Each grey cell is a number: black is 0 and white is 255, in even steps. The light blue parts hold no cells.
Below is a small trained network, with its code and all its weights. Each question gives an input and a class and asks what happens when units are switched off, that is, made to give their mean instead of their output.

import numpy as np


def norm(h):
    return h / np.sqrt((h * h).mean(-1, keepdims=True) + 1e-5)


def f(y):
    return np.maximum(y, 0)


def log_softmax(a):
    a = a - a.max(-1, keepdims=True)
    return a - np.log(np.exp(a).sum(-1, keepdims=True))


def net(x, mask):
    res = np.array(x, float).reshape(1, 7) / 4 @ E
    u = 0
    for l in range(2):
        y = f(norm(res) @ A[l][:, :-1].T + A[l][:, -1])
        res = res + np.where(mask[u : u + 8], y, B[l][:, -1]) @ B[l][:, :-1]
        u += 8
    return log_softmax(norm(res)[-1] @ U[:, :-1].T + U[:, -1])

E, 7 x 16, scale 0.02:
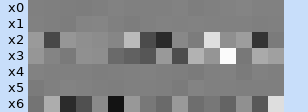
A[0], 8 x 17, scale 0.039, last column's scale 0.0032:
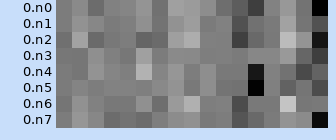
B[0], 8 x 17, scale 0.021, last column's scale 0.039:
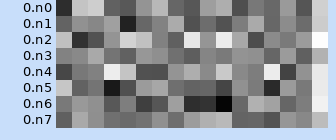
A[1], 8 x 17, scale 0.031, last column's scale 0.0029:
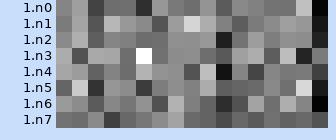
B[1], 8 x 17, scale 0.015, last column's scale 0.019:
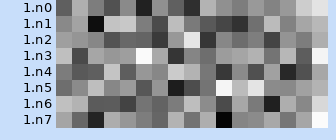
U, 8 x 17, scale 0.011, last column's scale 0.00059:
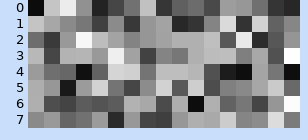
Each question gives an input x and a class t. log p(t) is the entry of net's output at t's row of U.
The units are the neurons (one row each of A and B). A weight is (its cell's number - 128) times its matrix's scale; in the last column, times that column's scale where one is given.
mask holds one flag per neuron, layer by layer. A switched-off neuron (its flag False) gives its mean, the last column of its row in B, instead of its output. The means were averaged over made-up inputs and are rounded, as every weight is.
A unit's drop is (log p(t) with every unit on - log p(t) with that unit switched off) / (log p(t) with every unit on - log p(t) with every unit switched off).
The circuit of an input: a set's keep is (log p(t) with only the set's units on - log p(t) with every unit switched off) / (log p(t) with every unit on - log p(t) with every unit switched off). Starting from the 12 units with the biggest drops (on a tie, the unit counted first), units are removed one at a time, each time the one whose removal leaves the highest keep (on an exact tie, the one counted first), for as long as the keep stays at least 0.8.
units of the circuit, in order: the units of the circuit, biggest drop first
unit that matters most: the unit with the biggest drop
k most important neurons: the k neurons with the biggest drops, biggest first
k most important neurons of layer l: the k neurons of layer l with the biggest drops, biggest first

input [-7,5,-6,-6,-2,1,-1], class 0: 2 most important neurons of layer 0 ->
(0.n0, 0.n6)
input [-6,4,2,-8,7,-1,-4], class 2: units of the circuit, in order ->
(0.n4)
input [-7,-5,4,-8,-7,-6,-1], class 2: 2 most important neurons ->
(0.n4, 0.n6)
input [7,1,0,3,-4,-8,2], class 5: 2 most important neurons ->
(0.n5, 0.n6)
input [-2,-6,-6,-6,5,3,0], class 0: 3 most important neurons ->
(0.n0, 0.n6, 0.n4)
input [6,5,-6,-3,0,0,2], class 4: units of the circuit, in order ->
(0.n2, 0.n0)
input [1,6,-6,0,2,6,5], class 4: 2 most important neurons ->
(0.n4, 0.n2)
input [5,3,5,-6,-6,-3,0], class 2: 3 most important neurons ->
(0.n4, 0.n6, 0.n1)
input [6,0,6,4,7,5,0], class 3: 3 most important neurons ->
(0.n6, 0.n7, 0.n4)
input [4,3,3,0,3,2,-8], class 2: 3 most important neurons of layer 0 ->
(0.n5, 0.n4, 0.n6)
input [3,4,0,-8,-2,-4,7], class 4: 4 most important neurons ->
(0.n6, 0.n5, 0.n1, 0.n0)
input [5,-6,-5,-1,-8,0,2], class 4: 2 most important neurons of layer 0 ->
(0.n2, 0.n7)
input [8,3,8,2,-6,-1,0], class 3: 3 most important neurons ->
(0.n6, 0.n4, 0.n7)
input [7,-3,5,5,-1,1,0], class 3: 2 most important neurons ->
(0.n6, 0.n7)
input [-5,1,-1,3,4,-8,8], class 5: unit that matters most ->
0.n5
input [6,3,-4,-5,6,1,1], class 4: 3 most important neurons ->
(0.n2, 0.n5, 0.n0)
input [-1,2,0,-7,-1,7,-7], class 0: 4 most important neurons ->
(0.n2, 0.n4, 0.n0, 0.n5)
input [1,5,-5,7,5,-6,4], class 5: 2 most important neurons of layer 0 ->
(0.n2, 0.n5)
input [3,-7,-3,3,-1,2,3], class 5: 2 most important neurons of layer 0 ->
(0.n2, 0.n5)
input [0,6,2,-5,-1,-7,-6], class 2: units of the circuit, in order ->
(0.n4)
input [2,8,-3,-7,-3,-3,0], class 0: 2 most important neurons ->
(0.n0, 0.n4)
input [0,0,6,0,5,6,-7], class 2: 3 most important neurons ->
(0.n5, 0.n4, 0.n6)
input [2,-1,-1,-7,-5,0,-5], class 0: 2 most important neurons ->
(0.n4, 0.n2)
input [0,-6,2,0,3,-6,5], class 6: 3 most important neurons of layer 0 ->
(0.n4, 0.n2, 0.n6)
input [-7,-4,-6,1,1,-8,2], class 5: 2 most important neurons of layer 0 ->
(0.n2, 0.n5)
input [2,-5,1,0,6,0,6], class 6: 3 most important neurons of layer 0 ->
(0.n4, 0.n2, 0.n0)
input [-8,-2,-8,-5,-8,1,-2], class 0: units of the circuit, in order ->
(0.n0)
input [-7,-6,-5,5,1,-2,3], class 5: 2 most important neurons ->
(0.n2, 0.n5)
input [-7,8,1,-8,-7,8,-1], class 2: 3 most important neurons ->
(0.n4, 0.n6, 0.n1)
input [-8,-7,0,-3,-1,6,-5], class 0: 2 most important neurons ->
(0.n2, 0.n4)
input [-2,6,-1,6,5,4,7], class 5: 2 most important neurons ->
(0.n5, 0.n6)
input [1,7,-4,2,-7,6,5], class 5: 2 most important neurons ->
(0.n2, 0.n5)
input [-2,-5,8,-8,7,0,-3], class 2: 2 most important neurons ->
(0.n4, 0.n6)
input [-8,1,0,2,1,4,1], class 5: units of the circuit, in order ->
(0.n0)
